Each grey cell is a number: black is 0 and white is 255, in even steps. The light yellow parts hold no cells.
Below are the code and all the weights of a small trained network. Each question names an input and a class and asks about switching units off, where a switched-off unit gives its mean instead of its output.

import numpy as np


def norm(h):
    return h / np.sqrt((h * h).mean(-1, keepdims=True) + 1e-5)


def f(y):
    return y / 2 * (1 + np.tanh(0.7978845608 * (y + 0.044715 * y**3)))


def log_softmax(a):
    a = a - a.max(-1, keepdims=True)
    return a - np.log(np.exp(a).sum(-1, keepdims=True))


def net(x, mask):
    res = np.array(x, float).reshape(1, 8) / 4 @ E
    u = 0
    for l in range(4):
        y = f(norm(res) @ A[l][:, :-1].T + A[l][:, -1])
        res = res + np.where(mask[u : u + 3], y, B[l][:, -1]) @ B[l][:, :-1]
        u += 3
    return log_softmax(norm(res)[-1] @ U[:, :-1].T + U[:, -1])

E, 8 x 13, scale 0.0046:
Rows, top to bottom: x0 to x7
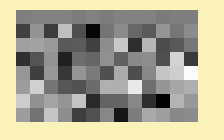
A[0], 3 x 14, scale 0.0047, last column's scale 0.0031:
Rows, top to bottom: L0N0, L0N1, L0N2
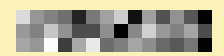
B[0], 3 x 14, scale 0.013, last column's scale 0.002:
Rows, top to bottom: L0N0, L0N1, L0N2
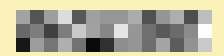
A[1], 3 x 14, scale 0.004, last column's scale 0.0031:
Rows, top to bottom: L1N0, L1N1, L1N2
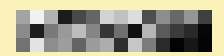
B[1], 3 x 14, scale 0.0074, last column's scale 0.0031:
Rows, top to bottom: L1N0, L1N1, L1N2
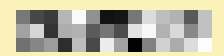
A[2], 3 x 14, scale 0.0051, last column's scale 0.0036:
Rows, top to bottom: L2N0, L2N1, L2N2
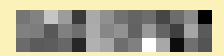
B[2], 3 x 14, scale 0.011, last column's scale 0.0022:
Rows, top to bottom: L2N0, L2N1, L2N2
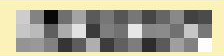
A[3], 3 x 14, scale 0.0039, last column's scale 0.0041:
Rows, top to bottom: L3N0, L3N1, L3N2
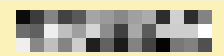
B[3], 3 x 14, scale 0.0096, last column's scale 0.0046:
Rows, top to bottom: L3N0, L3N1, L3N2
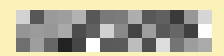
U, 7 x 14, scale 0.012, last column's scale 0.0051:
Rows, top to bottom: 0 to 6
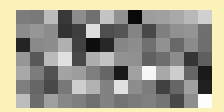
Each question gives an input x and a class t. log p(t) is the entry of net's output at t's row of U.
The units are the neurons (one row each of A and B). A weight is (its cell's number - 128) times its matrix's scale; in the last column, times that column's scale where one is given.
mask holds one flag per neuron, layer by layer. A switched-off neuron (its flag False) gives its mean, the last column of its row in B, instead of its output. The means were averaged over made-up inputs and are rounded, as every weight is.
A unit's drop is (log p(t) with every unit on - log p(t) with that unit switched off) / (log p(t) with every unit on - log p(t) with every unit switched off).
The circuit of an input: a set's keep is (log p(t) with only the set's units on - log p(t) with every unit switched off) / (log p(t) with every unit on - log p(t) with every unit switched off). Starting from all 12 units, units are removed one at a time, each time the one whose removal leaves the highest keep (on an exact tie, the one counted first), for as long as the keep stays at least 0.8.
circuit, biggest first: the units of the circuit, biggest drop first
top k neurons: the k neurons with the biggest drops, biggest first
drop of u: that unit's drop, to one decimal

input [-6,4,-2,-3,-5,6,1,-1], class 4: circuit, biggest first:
(L1N0)
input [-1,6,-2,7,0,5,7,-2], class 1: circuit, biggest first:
(L3N2 L0N2)
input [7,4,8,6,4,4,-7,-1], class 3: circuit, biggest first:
(L0N0 L1N2)
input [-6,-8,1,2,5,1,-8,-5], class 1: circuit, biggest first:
(L2N2 L1N2)
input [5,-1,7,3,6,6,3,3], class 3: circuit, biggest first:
(L0N0 L1N2)
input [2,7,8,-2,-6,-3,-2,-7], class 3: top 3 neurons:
(L0N0 L0N2 L0N1)
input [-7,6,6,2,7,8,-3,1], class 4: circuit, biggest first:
(L1N0 L1N2)
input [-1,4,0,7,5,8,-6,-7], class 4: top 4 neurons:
(L1N0 L0N1 L1N2 L0N2)
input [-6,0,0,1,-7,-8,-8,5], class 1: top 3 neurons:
(L2N2 L1N0 L3N1)
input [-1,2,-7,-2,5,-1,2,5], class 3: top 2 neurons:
(L3N1 L1N2)
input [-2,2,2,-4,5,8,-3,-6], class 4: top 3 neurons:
(L1N0 L0N1 L1N2)
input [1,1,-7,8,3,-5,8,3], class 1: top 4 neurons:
(L3N2 L0N0 L1N2 L1N0)
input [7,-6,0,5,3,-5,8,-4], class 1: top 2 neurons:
(L3N2 L0N1)
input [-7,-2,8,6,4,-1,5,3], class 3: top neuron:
(L0N0)
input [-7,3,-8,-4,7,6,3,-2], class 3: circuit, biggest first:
(L3N1 L1N2)
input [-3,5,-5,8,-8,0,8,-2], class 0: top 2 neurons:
(L1N2 L2N2)
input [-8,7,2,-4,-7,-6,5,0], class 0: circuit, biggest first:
(L1N2 L0N2 L3N0)
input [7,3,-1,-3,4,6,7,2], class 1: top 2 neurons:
(L3N2 L1N2)
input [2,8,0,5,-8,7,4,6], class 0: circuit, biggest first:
(L1N2 L0N2)
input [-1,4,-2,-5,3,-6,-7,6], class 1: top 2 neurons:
(L2N2 L1N2)
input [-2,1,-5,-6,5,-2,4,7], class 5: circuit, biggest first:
(L0N1)
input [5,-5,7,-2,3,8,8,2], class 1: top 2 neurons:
(L3N2 L1N1)
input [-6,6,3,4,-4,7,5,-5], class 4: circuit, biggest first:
(L1N0 L0N2)
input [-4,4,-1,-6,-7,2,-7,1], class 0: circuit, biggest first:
(L1N2 L0N2)
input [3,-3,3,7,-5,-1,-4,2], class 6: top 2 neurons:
(L3N0 L2N2)
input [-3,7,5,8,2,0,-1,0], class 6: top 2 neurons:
(L3N0 L0N2)
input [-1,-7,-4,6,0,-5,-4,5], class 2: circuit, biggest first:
(L0N2)
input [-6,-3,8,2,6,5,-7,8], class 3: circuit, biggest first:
(L0N0 L1N2)
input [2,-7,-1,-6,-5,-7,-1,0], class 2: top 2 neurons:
(L0N2 L1N0)
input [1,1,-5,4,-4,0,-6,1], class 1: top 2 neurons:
(L2N2 L0N0)
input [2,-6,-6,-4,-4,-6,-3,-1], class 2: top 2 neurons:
(L0N2 L0N0)
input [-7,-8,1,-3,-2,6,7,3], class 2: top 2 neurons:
(L0N2 L2N2)
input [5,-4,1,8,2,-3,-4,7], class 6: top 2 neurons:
(L3N0 L1N2)
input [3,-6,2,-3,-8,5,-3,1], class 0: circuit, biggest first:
(L1N2)
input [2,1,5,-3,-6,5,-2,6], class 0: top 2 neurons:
(L1N2 L3N0)
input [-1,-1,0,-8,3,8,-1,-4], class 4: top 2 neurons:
(L1N0 L0N1)
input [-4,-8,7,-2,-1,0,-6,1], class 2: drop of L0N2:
1.0
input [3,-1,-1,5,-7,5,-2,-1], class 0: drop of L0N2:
0.0
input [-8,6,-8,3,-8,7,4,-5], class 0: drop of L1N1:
0.1
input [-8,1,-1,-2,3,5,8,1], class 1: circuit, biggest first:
(L3N2)
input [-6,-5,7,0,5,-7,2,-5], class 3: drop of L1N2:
0.2
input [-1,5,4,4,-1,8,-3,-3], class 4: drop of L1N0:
1.2
